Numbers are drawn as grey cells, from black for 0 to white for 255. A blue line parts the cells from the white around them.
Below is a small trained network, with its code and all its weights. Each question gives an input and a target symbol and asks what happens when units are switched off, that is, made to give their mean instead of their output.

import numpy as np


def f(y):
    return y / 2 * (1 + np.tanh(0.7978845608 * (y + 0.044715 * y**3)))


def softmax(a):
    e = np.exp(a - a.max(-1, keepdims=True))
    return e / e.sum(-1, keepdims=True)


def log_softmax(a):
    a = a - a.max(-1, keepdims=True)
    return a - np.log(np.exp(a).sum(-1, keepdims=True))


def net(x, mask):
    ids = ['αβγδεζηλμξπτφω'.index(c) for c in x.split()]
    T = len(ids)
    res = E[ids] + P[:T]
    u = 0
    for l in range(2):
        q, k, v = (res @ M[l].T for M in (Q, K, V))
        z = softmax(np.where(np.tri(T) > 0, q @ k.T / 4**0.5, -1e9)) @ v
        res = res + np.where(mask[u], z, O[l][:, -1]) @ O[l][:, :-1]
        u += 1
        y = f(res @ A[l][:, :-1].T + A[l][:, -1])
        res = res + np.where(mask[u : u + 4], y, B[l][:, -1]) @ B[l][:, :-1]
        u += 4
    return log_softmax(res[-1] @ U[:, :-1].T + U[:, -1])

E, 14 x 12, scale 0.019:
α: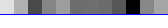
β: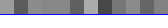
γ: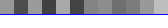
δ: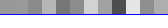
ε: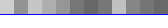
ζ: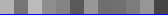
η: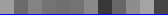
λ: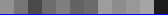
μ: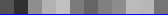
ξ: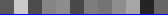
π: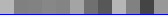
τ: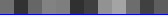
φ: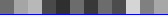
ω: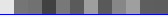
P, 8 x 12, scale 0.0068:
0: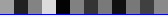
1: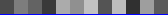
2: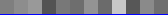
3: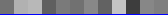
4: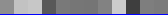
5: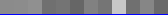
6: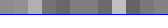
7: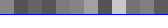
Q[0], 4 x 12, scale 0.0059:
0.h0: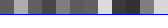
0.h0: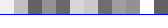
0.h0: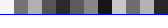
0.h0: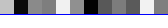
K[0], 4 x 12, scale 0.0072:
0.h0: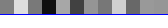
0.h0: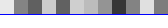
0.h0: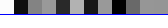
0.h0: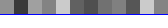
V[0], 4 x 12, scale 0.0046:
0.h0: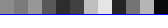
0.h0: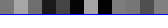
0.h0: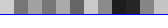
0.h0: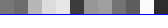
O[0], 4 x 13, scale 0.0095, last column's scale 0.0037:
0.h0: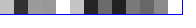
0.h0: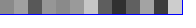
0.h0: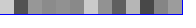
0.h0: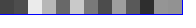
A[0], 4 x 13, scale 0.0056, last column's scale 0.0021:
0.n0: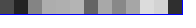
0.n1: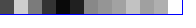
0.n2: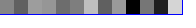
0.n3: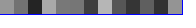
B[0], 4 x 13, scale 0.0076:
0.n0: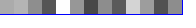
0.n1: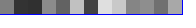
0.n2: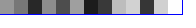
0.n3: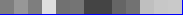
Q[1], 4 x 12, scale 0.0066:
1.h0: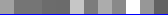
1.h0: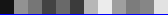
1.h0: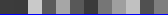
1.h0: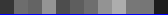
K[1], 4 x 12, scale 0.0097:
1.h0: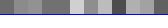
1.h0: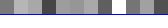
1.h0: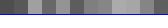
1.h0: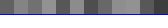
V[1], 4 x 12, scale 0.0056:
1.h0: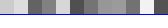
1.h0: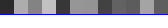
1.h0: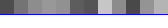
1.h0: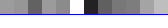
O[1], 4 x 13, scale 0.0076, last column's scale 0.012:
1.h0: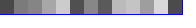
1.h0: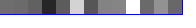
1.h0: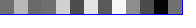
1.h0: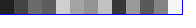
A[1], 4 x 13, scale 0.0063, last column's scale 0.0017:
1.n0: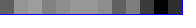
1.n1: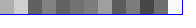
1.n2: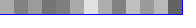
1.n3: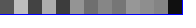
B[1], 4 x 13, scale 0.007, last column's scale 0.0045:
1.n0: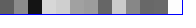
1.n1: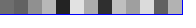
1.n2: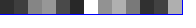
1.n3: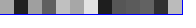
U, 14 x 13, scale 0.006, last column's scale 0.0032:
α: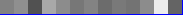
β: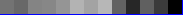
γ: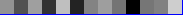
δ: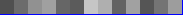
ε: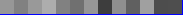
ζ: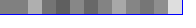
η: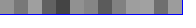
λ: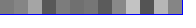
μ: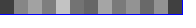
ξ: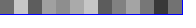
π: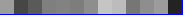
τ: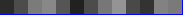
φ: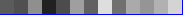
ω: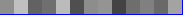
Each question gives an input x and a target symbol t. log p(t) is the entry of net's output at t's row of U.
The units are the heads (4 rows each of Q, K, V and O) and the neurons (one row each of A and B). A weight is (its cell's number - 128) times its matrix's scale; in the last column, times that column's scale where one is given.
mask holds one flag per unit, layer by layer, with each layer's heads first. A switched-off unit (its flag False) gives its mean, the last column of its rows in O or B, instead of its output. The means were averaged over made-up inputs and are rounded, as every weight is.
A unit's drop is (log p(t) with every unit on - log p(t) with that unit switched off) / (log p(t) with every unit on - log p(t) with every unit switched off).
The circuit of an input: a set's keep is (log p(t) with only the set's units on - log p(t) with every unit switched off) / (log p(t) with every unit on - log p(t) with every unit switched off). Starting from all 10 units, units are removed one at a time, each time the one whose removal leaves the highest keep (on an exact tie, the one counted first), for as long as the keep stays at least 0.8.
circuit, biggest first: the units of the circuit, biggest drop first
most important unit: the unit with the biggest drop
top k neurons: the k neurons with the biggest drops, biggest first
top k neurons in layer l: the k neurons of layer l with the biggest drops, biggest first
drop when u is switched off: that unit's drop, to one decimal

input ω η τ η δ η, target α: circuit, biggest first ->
[1.h0, 0.h0]
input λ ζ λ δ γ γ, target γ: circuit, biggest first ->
[1.h0, 0.n2]
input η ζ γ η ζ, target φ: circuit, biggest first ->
[1.h0, 0.h0, 0.n3]
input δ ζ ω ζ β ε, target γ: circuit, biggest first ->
[0.h0, 1.h0, 0.n2, 0.n3]
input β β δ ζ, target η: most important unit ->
1.h0
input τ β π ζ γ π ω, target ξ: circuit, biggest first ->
[1.h0, 0.n3, 1.n0]
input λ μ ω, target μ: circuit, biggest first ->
[0.h0, 1.h0, 0.n3]
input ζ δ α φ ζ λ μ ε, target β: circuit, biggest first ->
[0.h0, 1.h0]
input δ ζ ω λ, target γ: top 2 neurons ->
[0.n0, 0.n2]
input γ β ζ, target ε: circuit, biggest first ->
[1.h0, 0.h0, 0.n2]
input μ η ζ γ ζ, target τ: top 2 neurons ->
[0.n0, 0.n2]
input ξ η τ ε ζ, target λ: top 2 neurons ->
[0.n2, 0.n3]
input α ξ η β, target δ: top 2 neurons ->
[1.n2, 0.n3]
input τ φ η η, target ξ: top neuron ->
[0.n3]
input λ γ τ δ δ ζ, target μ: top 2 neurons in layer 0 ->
[0.n3, 0.n0]
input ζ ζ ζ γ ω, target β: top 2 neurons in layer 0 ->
[0.n2, 0.n3]
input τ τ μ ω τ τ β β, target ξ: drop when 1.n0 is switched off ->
0.2
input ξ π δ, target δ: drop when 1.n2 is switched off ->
1.0
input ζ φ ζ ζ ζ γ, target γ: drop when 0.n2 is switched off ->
0.2
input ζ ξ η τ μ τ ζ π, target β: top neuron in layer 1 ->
[1.n0]
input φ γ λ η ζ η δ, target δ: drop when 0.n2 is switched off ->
0.1
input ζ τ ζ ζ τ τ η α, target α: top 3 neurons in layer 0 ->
[0.n3, 0.n2, 0.n1]
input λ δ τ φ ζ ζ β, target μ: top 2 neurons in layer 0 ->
[0.n3, 0.n0]
